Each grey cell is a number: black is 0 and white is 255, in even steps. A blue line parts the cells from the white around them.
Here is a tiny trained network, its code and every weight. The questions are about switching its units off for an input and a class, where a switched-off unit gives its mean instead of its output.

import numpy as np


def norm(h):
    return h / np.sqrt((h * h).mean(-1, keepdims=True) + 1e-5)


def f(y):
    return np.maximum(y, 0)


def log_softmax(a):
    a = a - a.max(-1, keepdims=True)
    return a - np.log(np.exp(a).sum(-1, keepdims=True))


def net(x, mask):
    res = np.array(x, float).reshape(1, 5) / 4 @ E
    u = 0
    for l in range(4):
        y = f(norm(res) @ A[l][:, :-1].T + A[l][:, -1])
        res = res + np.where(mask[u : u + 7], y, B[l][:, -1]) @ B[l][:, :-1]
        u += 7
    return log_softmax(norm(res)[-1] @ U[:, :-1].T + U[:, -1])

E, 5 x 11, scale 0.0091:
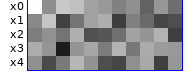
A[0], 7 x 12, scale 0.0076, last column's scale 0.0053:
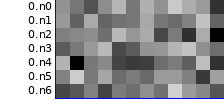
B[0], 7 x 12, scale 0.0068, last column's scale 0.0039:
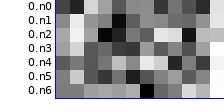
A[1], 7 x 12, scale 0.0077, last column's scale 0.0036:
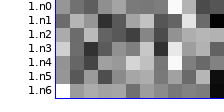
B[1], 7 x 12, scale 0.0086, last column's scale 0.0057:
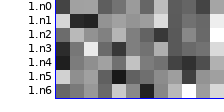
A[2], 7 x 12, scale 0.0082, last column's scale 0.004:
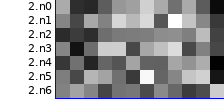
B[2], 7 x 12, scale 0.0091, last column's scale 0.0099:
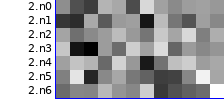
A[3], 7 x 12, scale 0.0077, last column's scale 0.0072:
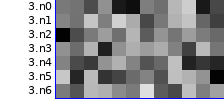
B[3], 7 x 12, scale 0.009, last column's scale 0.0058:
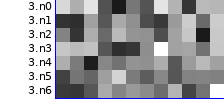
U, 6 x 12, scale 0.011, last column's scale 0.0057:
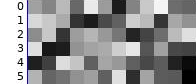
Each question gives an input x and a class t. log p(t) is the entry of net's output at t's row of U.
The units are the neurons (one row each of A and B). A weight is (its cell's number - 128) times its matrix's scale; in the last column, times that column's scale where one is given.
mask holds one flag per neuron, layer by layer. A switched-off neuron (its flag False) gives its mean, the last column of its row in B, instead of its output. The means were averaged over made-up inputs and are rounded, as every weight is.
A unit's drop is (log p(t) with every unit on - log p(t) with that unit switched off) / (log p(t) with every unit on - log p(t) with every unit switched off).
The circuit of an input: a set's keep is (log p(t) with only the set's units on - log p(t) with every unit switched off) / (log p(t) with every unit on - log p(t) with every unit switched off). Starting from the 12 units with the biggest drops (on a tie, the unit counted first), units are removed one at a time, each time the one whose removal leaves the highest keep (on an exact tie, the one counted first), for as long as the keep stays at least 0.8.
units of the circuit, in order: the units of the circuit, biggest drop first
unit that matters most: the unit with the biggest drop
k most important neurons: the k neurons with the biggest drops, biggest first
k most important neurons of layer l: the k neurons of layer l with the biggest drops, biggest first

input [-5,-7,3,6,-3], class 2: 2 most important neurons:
[2.n5, 0.n3]
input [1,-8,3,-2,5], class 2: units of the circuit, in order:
[2.n5]
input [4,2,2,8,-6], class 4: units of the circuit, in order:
[1.n3, 1.n4]
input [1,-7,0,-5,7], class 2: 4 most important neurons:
[2.n5, 1.n1, 0.n3, 0.n1]
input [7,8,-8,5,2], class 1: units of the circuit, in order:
[0.n2, 3.n3]
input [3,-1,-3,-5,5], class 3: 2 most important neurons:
[0.n4, 1.n2]
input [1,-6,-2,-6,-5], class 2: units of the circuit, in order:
[2.n5, 1.n3, 1.n0]
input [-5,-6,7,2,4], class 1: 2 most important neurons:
[0.n3, 3.n0]
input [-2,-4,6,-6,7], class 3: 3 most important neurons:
[0.n4, 2.n3, 0.n1]
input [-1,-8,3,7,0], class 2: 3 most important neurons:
[2.n5, 0.n3, 0.n1]
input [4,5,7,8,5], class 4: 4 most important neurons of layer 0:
[0.n1, 0.n3, 0.n0, 0.n2]
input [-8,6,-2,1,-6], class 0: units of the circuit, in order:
[2.n4, 2.n2]
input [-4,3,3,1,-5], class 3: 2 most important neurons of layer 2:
[2.n0, 2.n5]
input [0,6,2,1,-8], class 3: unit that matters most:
1.n1
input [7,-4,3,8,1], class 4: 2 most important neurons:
[1.n3, 1.n4]
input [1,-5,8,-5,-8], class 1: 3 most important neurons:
[3.n0, 0.n3, 0.n4]
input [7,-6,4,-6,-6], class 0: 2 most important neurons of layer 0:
[0.n0, 0.n4]
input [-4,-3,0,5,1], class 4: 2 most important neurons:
[1.n3, 1.n6]
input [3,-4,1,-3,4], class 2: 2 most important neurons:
[2.n5, 1.n1]
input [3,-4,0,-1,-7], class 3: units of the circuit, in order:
[1.n1]
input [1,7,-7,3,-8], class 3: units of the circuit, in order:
[1.n1, 1.n2]
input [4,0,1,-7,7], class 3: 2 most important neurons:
[2.n3, 0.n4]
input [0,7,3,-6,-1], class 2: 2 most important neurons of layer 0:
[0.n5, 0.n0]
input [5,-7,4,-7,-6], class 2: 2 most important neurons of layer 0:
[0.n3, 0.n0]
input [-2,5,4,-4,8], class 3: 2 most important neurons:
[1.n2, 2.n3]
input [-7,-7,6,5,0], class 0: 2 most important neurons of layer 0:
[0.n6, 0.n1]
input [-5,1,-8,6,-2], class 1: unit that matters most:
0.n2
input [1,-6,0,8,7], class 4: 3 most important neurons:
[1.n4, 1.n3, 1.n1]
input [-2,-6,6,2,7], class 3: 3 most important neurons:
[0.n4, 2.n3, 0.n1]
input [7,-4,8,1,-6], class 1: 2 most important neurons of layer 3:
[3.n0, 3.n2]
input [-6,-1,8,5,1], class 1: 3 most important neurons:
[0.n3, 3.n0, 1.n6]
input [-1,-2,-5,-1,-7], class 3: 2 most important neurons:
[1.n1, 2.n0]
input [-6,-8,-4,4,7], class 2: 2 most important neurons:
[2.n5, 1.n1]
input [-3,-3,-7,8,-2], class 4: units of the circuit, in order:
[1.n3]
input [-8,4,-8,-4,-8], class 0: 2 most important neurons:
[2.n4, 2.n2]
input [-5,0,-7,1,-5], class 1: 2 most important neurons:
[0.n2, 1.n5]
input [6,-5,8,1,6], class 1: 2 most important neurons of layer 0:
[0.n3, 0.n6]
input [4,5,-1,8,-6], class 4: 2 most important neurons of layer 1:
[1.n3, 1.n4]
